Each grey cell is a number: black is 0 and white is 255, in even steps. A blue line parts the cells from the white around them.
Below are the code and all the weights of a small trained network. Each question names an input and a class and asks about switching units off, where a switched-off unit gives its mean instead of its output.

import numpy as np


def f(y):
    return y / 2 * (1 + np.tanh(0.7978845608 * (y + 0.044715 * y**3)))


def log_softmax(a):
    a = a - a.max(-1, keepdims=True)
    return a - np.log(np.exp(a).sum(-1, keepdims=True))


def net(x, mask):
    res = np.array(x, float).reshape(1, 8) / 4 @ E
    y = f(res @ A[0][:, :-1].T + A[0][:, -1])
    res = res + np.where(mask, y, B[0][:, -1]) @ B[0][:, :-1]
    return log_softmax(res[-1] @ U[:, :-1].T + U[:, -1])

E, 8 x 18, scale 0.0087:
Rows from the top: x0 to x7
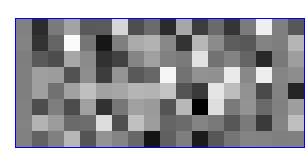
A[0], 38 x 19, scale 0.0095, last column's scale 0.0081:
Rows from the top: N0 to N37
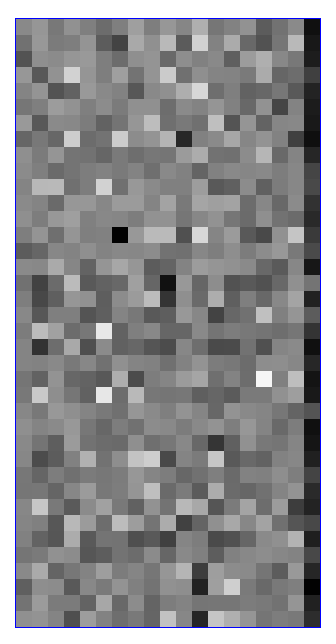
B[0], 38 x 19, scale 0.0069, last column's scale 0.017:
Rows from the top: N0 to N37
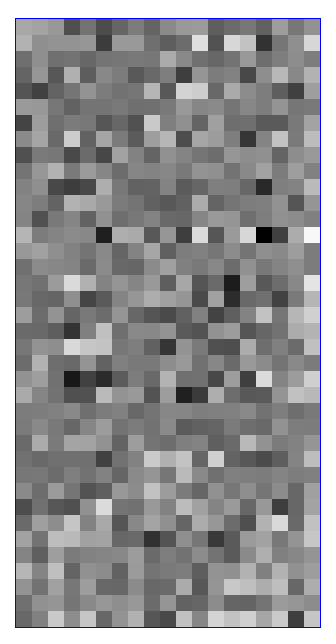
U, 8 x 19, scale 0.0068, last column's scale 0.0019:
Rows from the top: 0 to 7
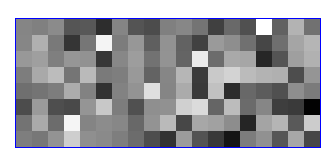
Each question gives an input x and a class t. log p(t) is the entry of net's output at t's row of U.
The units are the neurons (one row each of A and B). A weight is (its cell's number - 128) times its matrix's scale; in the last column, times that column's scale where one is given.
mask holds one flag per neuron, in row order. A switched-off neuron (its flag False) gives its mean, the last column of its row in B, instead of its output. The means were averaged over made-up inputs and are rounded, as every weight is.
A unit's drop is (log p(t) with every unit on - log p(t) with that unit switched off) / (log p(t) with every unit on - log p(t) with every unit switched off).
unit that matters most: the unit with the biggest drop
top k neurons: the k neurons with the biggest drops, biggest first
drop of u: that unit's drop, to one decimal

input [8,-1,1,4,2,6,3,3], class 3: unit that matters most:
N35
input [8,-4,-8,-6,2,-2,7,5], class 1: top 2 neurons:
N23; N19
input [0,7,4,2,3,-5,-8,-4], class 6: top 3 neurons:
N7; N31; N3
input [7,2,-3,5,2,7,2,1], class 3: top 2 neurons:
N37; N35
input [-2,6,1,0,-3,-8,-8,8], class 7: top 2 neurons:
N32; N20
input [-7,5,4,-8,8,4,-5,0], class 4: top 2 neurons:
N27; N17
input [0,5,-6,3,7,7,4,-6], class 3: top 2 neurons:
N37; N35
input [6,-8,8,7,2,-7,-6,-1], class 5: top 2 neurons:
N4; N30
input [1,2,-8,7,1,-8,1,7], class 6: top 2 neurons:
N7; N31
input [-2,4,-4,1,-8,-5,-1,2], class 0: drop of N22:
0.2
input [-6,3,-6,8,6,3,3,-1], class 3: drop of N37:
0.1
